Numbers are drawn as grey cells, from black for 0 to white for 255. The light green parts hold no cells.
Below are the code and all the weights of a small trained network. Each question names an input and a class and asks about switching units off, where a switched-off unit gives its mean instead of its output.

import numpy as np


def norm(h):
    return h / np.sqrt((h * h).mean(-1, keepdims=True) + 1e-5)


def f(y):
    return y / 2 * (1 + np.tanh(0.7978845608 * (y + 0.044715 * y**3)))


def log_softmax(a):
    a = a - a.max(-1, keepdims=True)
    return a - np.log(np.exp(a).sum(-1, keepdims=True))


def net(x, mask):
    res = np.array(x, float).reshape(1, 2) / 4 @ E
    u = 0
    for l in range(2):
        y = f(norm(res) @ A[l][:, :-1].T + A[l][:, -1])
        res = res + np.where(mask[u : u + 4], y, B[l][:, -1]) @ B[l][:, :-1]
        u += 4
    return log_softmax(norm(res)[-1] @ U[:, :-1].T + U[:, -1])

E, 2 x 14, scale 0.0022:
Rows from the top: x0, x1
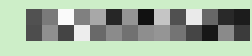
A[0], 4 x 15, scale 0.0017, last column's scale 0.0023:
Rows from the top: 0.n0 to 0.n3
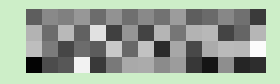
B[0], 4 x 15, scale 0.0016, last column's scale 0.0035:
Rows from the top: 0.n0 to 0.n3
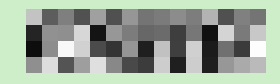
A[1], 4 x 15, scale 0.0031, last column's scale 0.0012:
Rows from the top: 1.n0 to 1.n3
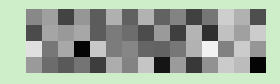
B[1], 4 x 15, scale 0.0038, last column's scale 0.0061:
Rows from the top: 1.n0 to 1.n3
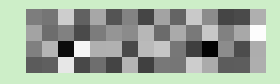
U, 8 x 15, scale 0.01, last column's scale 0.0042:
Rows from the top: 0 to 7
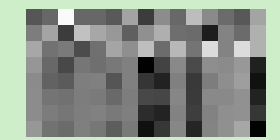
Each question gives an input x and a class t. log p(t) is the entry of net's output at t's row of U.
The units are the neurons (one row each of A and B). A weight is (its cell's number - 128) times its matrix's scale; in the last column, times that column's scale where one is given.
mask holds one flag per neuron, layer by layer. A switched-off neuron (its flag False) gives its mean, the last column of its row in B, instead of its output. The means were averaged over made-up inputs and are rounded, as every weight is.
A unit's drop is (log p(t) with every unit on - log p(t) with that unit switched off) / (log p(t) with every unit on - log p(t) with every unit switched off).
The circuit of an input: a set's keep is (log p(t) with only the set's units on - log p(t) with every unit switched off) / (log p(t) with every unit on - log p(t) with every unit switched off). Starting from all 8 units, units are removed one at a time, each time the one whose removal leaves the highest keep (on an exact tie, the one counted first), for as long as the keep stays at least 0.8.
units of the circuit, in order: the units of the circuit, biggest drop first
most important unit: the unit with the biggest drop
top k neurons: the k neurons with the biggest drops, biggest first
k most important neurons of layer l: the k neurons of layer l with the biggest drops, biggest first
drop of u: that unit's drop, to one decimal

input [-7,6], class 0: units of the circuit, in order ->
1.n0, 1.n3
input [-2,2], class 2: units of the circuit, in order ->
1.n1
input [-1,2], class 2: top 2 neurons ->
1.n1, 1.n2
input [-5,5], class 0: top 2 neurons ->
1.n0, 1.n2
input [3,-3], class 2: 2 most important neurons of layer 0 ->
0.n1, 0.n2
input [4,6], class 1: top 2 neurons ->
1.n3, 1.n0
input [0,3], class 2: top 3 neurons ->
1.n2, 1.n1, 0.n3
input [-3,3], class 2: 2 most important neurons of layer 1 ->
1.n1, 1.n2
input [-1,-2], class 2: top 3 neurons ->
0.n2, 1.n3, 1.n0
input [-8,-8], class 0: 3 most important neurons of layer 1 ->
1.n3, 1.n1, 1.n0
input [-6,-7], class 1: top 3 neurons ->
1.n2, 0.n1, 1.n1
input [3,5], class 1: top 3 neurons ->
1.n3, 1.n0, 0.n2
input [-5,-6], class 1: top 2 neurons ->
1.n2, 0.n1
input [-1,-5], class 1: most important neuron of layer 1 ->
1.n2
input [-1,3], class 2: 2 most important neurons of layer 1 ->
1.n1, 1.n2
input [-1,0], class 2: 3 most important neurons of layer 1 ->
1.n1, 1.n0, 1.n3
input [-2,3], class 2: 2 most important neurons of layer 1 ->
1.n1, 1.n2
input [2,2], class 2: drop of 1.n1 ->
0.1
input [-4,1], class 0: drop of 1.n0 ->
0.2
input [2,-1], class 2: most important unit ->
0.n1
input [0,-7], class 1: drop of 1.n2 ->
0.9
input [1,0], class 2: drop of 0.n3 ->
0.0
